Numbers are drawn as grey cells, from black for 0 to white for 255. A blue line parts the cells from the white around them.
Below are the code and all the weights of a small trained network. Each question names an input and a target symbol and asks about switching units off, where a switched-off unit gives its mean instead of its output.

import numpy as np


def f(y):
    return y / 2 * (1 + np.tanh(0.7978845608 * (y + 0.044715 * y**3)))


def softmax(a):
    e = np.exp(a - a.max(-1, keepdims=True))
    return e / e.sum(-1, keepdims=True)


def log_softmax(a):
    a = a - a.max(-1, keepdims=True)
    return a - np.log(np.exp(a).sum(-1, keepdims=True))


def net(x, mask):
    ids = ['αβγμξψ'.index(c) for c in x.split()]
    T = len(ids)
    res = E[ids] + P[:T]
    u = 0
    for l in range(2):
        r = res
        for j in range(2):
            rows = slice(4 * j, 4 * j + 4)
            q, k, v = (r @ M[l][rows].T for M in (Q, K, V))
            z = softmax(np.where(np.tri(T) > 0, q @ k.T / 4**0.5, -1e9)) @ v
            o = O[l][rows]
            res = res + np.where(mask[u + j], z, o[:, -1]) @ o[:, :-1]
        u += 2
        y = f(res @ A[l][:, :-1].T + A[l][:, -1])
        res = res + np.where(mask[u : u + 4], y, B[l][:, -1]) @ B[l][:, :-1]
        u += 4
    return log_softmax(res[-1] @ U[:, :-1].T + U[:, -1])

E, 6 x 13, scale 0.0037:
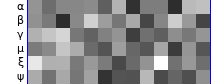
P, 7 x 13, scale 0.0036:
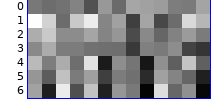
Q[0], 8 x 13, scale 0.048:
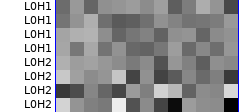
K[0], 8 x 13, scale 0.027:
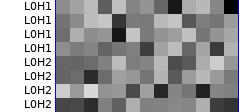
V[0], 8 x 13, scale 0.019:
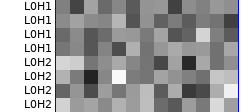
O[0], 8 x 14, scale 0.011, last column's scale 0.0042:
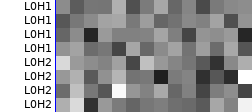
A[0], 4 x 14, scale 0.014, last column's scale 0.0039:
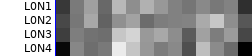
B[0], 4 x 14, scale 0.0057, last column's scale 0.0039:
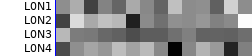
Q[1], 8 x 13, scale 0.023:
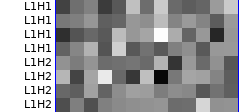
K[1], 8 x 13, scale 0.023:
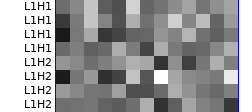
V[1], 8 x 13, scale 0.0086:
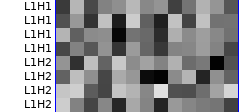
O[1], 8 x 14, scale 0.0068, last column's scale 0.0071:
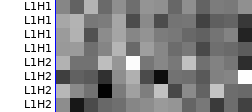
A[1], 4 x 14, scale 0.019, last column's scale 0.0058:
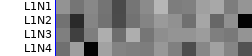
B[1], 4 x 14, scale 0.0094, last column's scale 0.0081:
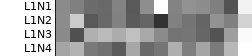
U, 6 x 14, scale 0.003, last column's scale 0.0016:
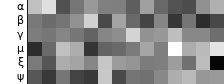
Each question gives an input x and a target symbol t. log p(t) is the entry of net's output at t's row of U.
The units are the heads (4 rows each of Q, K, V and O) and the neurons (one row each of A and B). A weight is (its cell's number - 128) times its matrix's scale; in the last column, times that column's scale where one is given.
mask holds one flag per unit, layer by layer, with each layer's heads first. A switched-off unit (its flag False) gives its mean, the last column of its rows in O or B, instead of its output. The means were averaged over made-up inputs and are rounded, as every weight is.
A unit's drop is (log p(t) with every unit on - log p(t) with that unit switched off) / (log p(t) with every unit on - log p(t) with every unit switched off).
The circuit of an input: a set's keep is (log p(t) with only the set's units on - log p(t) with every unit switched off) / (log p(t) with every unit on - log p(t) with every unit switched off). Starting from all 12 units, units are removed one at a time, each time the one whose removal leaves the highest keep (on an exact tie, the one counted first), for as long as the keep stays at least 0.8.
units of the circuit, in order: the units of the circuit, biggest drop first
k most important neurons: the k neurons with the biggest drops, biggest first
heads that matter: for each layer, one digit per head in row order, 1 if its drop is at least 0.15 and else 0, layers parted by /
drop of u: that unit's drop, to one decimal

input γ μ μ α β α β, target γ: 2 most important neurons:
(L1N1 L1N4)
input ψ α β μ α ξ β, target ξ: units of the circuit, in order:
(L1H2 L1N3 L0H2)
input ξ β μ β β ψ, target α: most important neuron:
(L1N2)
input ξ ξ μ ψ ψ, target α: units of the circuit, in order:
(L0H2 L0H1 L1H1)
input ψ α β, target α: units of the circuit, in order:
(L0H2 L1N4 L0H1)
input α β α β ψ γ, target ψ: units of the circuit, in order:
(L1H2 L0H2)
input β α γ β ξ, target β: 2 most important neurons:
(L1N4 L0N4)
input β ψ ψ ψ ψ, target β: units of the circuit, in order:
(L0H1 L1H1 L1N4)
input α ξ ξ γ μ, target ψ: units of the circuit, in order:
(L0H2 L1H2 L1H1)
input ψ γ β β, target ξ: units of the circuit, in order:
(L0H2 L1H2 L1N3)
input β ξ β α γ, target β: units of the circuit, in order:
(L1H1 L0H1 L0H2 L1N4)
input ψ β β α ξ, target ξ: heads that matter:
01 / 11
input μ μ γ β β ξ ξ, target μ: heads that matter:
11 / 01
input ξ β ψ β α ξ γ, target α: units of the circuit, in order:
(L1N2 L0H2 L1H2)
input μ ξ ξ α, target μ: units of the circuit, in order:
(L0H2 L1H2)
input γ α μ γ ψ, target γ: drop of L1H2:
0.6
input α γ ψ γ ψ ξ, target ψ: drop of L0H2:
0.7
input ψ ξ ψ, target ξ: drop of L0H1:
0.0
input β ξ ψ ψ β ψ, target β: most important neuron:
(L1N2)
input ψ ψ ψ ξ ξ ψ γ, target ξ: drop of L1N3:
0.4
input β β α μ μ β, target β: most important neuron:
(L0N4)
